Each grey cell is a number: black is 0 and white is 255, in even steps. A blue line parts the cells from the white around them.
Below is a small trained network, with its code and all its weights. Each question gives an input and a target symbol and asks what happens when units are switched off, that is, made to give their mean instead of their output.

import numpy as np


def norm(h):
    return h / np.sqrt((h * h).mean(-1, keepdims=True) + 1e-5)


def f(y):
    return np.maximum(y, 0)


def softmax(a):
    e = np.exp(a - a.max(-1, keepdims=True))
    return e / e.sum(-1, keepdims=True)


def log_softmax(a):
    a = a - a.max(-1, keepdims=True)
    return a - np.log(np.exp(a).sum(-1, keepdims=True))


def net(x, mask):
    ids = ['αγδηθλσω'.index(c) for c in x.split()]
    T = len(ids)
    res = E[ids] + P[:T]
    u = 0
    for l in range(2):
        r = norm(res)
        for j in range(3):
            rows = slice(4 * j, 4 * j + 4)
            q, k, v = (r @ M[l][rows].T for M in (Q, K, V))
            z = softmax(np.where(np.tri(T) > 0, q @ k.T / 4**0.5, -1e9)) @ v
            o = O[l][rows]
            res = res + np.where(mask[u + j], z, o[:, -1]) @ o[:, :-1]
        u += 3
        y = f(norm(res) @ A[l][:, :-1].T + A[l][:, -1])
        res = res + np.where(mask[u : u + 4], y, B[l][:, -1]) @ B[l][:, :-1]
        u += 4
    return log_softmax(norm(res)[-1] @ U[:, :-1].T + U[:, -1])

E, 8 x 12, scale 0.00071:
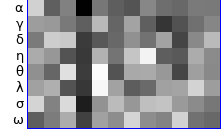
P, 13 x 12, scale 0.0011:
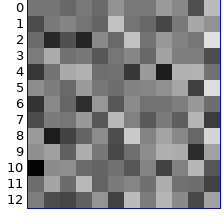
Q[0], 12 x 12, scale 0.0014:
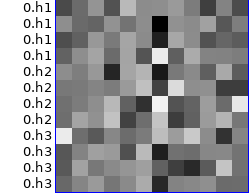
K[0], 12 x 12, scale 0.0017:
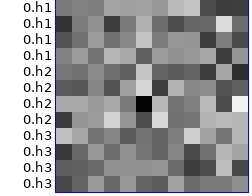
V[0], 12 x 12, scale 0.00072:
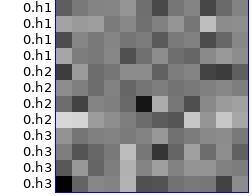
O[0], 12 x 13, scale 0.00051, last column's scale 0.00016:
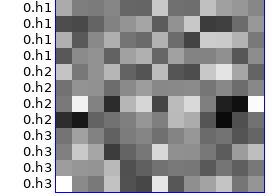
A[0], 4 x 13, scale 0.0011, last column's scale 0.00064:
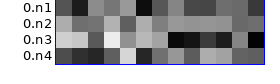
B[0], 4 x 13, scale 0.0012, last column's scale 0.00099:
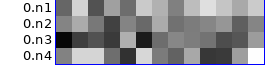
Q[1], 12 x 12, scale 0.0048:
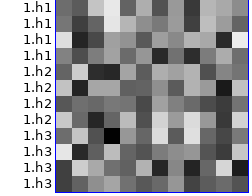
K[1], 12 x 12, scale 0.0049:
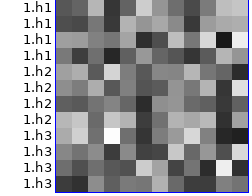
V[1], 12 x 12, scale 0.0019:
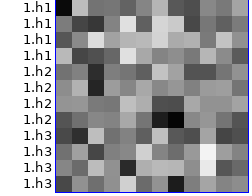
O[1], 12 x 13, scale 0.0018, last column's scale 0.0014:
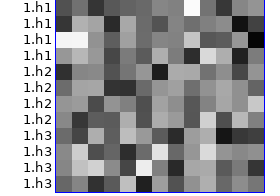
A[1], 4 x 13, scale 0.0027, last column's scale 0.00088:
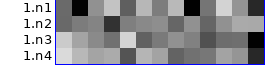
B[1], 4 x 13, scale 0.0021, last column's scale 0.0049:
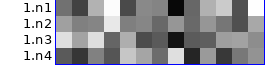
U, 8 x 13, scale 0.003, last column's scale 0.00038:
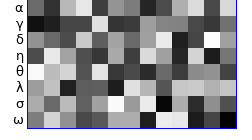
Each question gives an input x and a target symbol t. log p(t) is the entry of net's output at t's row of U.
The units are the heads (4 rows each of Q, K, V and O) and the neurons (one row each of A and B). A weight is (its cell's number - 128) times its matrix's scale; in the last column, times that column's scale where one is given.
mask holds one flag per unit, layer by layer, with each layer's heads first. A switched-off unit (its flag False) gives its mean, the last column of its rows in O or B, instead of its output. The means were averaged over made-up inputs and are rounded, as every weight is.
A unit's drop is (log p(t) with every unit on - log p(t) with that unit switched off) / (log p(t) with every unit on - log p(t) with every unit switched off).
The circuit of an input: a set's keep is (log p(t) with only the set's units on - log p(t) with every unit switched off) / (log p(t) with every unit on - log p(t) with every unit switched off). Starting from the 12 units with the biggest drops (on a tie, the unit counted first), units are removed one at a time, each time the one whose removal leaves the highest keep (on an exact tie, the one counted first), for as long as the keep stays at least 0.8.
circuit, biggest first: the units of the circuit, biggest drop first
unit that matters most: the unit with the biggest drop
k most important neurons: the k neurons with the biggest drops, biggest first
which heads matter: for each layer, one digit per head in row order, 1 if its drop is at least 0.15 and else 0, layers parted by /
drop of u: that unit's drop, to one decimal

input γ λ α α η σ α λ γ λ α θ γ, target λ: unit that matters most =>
1.n1
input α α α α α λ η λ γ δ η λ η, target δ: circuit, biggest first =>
1.h1, 1.n1
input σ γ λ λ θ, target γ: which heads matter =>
000 / 101
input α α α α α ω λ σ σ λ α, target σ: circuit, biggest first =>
1.n4, 1.h1, 1.n1, 1.h3
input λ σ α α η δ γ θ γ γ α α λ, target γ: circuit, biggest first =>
1.n1, 1.h1
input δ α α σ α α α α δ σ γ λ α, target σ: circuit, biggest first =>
1.n4, 1.h3, 1.n1
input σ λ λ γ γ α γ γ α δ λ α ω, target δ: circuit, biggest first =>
1.n1, 1.h1
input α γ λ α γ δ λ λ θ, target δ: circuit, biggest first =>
1.h1, 1.n1
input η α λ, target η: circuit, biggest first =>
1.h2, 1.n1
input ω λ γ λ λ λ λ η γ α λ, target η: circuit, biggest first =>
1.h1, 1.n1, 1.h2
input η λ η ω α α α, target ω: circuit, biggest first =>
1.h3, 1.n1
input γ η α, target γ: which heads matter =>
000 / 000
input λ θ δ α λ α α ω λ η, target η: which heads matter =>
000 / 010
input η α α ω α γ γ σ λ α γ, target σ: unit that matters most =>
1.n4
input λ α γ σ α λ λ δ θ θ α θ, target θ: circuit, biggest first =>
1.n3, 1.h1
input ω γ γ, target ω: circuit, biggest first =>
1.h3, 1.h1
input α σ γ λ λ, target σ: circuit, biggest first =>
1.n4, 1.h1, 1.h3, 1.n1
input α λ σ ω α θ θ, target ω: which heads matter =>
000 / 001
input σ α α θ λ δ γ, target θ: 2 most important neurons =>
1.n3, 1.n1
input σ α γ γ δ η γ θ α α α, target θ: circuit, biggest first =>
1.h1, 1.n3, 1.n1
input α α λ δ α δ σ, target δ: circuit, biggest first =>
1.h1
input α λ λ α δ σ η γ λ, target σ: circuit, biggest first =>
1.n4, 1.h3, 1.n1
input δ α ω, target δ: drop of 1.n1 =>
0.2
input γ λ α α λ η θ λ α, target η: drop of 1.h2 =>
0.3
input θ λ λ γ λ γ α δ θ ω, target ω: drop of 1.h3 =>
0.5
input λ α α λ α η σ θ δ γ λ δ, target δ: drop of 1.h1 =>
0.4
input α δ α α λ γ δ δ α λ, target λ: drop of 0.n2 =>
0.0
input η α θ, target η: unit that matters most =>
1.h2
